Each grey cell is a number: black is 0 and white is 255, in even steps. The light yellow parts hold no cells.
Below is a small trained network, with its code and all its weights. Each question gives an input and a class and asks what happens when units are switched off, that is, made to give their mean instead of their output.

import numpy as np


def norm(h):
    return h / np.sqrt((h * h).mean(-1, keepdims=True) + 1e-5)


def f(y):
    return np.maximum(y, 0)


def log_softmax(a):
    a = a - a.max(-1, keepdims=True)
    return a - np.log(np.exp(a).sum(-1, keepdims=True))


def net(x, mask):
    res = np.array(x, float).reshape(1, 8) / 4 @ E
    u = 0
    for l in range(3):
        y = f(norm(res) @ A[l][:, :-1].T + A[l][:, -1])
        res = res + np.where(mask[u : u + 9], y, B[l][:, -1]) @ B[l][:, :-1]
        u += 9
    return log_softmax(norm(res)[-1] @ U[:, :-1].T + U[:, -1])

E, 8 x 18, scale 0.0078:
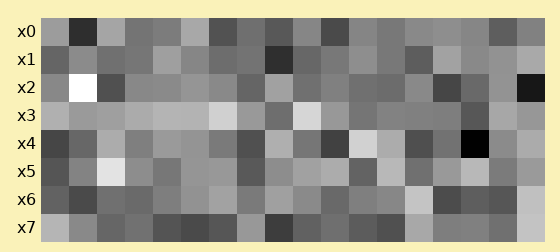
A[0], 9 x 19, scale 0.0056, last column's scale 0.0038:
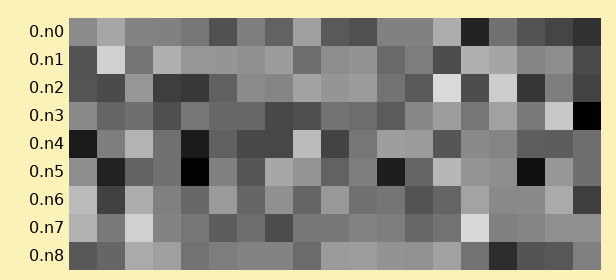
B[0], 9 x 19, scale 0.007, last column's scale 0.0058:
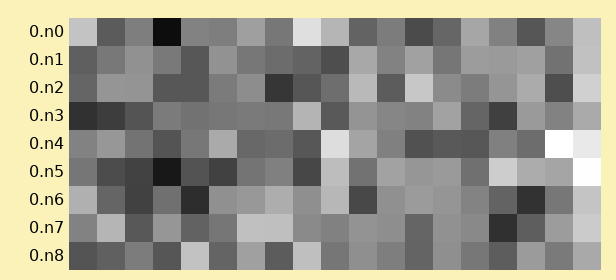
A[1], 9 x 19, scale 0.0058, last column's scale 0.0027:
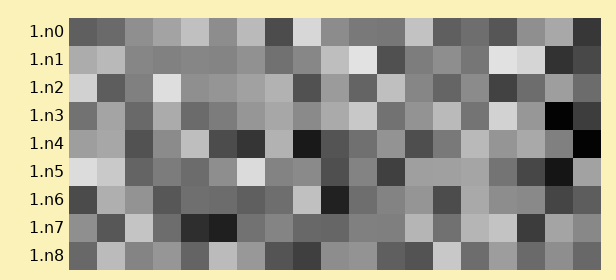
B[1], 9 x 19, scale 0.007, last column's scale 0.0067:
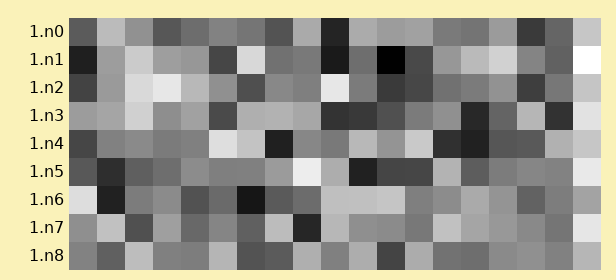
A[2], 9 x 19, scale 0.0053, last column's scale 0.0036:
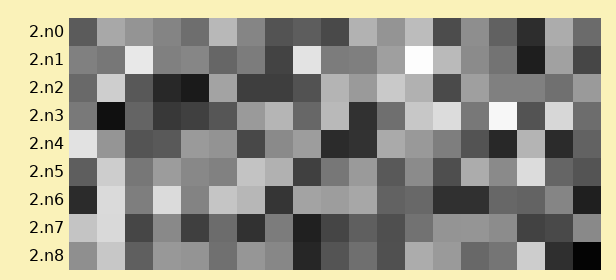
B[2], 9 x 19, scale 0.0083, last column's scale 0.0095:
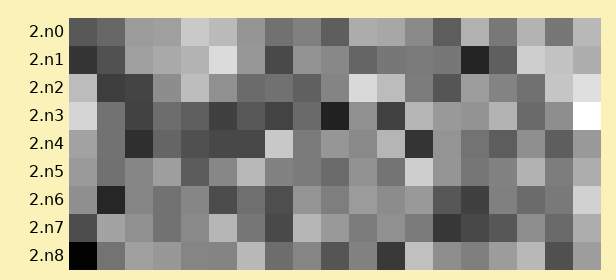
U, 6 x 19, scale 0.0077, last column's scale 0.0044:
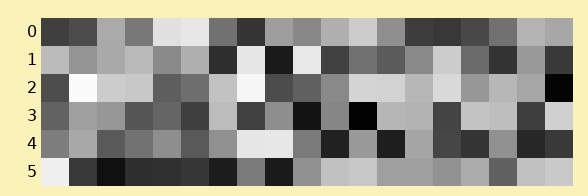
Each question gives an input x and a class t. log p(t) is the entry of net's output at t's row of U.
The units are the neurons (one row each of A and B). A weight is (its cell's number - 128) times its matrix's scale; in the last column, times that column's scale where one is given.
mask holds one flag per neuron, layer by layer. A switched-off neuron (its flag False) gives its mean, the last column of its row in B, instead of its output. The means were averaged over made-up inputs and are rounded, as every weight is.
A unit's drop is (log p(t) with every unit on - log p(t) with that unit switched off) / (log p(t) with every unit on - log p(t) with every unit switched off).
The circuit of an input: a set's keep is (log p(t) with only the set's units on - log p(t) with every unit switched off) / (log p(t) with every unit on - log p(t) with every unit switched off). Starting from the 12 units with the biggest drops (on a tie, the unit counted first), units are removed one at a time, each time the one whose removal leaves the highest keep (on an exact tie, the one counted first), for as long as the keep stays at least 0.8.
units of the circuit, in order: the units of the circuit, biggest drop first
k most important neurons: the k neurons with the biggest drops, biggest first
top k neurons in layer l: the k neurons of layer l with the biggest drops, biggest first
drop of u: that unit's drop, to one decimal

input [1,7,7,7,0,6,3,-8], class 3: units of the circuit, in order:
(1.n1)
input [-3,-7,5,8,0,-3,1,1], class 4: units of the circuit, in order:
(1.n5; 2.n3)
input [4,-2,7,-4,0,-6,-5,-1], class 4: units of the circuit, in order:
(1.n5; 2.n3)
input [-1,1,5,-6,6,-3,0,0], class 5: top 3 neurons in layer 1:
(1.n4; 1.n1; 1.n2)
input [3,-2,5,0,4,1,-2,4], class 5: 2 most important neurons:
(1.n1; 1.n3)
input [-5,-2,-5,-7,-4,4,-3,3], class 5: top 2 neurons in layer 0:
(0.n5; 0.n4)
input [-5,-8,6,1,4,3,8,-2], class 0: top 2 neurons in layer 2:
(2.n1; 2.n3)
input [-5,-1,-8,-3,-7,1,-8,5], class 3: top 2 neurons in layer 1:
(1.n3; 1.n1)
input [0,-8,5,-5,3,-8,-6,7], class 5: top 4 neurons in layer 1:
(1.n3; 1.n1; 1.n6; 1.n2)
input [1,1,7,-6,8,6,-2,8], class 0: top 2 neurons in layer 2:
(2.n3; 2.n0)
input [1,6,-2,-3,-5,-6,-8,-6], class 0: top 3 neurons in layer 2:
(2.n3; 2.n0; 2.n6)
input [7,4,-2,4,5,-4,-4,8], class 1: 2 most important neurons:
(1.n2; 0.n6)
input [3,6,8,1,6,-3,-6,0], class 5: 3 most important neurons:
(2.n4; 1.n6; 1.n1)
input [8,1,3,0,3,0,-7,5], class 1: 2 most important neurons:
(0.n6; 0.n7)
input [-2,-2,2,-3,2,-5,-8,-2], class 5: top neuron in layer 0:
(0.n0)
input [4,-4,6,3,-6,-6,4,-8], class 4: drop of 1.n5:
0.2
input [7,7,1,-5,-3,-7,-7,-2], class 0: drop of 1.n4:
0.6
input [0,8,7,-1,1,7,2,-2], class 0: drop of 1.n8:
0.0
